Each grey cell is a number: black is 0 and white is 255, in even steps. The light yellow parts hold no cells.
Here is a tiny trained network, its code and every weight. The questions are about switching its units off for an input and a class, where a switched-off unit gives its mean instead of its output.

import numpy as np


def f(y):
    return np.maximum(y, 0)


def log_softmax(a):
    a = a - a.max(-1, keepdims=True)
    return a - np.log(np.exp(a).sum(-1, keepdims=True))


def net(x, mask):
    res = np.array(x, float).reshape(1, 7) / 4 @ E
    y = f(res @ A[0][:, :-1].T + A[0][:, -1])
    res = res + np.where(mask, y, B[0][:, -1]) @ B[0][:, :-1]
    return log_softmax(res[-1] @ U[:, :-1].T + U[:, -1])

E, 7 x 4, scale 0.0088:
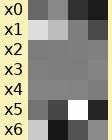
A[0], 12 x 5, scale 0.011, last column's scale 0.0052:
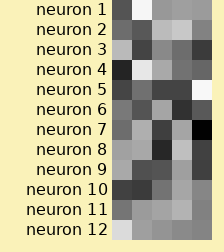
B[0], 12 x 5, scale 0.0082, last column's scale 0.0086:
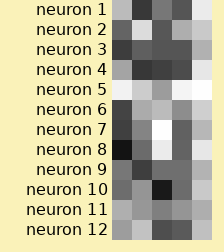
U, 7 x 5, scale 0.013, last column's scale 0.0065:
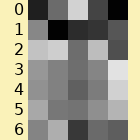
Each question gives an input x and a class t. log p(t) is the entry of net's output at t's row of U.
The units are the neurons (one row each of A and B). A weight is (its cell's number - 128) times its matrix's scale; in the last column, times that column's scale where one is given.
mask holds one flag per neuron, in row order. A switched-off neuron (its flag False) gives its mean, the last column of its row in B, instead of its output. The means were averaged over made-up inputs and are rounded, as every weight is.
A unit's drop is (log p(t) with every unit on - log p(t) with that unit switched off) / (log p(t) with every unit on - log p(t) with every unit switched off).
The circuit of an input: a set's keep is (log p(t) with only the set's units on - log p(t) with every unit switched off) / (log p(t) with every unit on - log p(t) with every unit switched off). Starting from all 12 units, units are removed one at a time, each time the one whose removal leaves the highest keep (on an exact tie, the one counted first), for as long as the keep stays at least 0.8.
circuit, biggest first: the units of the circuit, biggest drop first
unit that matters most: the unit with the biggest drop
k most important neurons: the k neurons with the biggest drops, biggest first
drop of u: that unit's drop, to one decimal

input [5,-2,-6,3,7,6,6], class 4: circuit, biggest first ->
(neuron 5; neuron 6)
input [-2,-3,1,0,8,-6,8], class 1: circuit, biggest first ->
(neuron 9)
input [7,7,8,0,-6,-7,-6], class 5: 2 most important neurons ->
(neuron 5; neuron 1)
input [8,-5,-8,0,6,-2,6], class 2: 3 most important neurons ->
(neuron 5; neuron 4; neuron 1)
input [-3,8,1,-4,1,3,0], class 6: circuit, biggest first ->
(neuron 5; neuron 12)
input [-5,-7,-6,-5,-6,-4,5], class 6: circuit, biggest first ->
(neuron 2; neuron 10)
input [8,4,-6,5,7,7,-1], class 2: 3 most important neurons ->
(neuron 5; neuron 8; neuron 7)
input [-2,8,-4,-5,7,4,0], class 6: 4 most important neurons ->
(neuron 5; neuron 12; neuron 8; neuron 7)
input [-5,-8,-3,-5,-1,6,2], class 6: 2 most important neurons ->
(neuron 2; neuron 10)
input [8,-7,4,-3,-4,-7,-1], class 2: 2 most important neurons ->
(neuron 5; neuron 3)
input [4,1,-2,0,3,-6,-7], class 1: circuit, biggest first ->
(neuron 4; neuron 1)
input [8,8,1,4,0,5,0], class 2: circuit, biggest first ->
(neuron 5; neuron 4)
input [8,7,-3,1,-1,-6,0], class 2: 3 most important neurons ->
(neuron 5; neuron 4; neuron 3)
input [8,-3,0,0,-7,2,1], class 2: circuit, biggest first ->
(neuron 5)
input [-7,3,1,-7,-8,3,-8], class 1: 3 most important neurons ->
(neuron 4; neuron 1; neuron 5)
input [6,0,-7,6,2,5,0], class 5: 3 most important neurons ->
(neuron 5; neuron 8; neuron 2)
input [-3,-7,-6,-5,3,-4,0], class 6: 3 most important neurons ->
(neuron 10; neuron 5; neuron 2)
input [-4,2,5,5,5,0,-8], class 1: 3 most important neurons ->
(neuron 4; neuron 1; neuron 5)
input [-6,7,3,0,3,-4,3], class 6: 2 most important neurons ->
(neuron 5; neuron 12)
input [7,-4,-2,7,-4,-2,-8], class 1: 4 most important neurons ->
(neuron 4; neuron 1; neuron 2; neuron 6)
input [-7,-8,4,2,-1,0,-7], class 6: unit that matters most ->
neuron 2
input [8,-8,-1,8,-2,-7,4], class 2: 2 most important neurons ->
(neuron 5; neuron 4)
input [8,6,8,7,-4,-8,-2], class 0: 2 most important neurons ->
(neuron 8; neuron 7)
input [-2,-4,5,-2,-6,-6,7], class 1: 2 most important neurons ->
(neuron 9; neuron 10)
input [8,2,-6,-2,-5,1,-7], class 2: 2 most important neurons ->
(neuron 5; neuron 8)
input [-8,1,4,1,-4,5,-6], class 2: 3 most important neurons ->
(neuron 2; neuron 8; neuron 11)
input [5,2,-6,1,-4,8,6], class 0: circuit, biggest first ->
(neuron 6)
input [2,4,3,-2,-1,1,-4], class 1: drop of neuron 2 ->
0.3
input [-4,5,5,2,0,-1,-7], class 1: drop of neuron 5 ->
0.2
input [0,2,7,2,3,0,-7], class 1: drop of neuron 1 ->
0.1
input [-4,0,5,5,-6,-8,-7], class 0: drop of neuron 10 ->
0.0
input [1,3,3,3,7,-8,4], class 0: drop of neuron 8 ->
0.5
